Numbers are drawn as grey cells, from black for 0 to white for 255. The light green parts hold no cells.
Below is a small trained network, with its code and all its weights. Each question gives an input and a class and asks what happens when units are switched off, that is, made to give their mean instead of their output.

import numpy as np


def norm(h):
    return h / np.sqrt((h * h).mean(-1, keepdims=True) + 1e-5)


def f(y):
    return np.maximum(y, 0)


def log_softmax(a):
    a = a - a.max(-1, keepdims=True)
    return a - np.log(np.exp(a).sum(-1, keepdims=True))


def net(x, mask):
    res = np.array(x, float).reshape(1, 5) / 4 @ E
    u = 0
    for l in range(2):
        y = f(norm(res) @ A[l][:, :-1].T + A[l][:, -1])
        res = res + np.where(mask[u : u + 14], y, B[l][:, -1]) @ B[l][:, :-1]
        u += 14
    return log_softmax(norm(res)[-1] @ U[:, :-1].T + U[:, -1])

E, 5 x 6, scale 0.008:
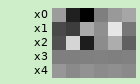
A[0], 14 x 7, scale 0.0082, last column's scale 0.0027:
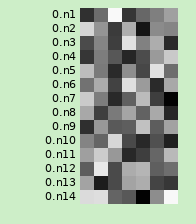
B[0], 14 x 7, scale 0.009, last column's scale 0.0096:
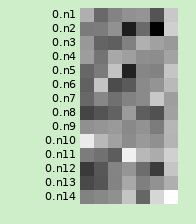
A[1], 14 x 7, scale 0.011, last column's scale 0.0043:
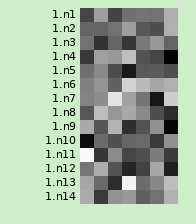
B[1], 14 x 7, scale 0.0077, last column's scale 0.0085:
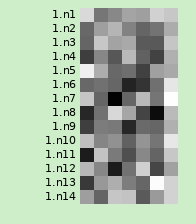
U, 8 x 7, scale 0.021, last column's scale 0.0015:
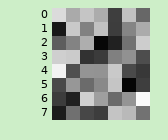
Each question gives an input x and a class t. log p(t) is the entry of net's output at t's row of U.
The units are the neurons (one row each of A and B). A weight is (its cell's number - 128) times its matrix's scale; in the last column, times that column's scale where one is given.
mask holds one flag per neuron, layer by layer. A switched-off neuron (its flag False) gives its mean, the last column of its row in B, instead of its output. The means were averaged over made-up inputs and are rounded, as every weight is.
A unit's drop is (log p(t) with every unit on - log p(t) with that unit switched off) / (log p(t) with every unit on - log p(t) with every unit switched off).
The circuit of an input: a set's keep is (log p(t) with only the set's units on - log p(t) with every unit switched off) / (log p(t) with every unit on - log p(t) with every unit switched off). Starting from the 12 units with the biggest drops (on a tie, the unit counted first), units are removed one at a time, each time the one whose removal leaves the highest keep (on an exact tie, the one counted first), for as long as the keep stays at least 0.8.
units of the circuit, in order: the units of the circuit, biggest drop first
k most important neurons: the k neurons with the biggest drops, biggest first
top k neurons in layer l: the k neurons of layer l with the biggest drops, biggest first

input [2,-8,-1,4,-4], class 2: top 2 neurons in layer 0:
(0.n2; 0.n5)
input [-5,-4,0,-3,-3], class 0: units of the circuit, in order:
(0.n10)
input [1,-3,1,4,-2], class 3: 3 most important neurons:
(0.n5; 0.n2; 1.n12)
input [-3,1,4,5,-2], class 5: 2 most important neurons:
(0.n14; 0.n12)
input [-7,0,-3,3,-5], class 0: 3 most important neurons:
(0.n2; 0.n11; 0.n5)
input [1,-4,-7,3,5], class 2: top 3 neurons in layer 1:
(1.n11; 1.n9; 1.n1)
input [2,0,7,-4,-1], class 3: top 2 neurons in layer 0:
(0.n6; 0.n11)
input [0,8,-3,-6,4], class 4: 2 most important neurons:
(0.n14; 0.n11)
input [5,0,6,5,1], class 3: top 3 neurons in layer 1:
(1.n5; 1.n10; 1.n1)
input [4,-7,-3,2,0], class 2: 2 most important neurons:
(0.n2; 0.n5)
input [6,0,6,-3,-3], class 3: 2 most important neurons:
(0.n11; 0.n14)
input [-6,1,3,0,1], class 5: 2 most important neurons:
(0.n14; 1.n7)
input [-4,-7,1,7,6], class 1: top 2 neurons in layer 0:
(0.n11; 0.n2)
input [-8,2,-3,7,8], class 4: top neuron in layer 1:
(1.n7)
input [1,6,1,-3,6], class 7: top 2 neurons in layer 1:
(1.n14; 1.n8)
